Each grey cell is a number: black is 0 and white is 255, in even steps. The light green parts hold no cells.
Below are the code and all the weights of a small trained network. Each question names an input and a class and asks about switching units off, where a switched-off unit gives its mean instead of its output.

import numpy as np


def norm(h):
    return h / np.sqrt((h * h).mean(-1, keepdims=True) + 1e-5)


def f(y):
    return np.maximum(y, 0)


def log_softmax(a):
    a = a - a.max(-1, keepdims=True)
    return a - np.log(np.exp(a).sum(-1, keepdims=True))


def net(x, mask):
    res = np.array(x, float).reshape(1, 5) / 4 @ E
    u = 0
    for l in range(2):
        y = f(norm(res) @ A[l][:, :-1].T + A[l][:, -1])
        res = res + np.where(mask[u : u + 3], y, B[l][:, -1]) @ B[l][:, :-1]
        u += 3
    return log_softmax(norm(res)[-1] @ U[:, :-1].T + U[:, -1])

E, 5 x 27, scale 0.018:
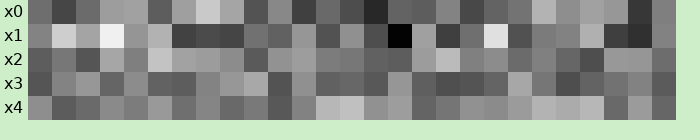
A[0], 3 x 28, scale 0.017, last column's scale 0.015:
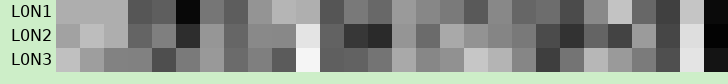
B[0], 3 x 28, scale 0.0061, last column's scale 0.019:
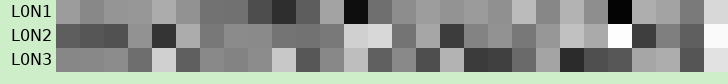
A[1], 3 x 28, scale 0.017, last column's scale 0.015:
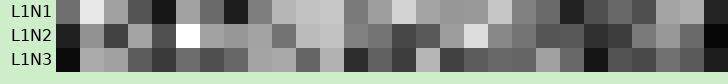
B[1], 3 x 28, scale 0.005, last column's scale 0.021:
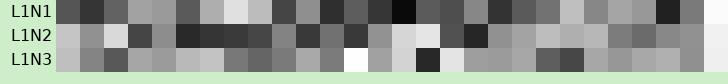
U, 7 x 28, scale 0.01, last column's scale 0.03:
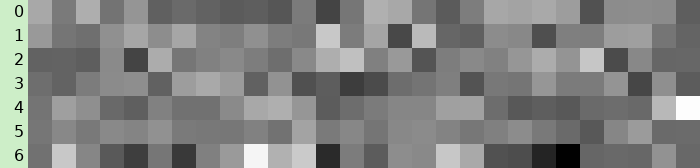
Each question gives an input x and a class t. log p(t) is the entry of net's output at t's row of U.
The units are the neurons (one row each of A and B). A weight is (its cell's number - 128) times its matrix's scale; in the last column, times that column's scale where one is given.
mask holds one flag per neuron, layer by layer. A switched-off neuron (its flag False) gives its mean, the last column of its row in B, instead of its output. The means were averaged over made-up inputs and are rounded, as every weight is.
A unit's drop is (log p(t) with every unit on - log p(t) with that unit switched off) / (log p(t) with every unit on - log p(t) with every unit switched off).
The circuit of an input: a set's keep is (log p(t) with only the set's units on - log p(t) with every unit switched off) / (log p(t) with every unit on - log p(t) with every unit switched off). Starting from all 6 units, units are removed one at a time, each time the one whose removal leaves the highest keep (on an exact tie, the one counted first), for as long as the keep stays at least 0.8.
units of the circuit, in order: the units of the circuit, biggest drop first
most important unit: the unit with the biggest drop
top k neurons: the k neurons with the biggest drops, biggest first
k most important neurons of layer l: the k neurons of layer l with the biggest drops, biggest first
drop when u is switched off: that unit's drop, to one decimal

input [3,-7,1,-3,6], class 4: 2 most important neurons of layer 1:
[L1N1; L1N2]
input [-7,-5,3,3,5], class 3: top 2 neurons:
[L1N1; L0N2]
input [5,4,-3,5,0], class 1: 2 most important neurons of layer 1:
[L1N3; L1N1]
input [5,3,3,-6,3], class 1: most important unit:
L1N1
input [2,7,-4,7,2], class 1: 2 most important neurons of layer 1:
[L1N3; L1N2]
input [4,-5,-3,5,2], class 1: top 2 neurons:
[L0N2; L1N3]
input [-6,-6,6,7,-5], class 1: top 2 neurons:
[L1N3; L0N1]
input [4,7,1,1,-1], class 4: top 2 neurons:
[L1N1; L0N2]
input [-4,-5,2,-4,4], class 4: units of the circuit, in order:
[L0N2; L1N3; L1N2]
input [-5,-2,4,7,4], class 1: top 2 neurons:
[L1N3; L0N2]
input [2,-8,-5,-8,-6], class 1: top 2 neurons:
[L0N3; L1N2]
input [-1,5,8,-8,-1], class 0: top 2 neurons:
[L1N2; L1N3]
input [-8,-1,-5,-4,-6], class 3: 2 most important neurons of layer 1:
[L1N1; L1N2]
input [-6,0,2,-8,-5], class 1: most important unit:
L0N3
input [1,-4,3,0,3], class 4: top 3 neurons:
[L0N2; L0N1; L1N1]
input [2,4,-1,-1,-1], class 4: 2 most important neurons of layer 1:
[L1N1; L1N2]
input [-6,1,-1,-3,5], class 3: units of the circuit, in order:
[L1N1; L0N2]
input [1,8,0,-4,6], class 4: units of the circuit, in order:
[L0N2; L1N2; L0N3]
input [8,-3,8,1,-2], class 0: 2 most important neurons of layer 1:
[L1N2; L1N1]
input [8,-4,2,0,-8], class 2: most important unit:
L0N2
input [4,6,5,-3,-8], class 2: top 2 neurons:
[L0N2; L0N1]
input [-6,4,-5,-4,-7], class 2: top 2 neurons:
[L0N2; L1N2]
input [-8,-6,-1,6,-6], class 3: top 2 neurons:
[L1N1; L0N3]
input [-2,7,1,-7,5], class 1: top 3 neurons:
[L0N2; L0N3; L1N2]
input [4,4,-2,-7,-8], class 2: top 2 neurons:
[L0N2; L1N3]
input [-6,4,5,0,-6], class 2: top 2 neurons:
[L0N2; L0N1]
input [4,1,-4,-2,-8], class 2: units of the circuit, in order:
[L0N2]
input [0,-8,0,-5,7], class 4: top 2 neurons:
[L0N2; L1N1]
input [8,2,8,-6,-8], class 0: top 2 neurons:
[L1N2; L1N1]
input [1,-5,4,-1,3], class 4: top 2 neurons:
[L0N2; L0N1]
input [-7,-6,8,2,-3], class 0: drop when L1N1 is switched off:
0.0
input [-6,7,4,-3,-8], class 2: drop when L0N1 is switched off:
0.1
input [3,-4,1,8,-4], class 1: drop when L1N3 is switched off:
0.9
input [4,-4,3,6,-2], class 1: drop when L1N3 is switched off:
0.9
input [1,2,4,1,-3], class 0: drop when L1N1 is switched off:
0.1
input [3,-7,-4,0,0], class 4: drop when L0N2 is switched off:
0.3
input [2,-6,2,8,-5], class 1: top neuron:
[L1N3]
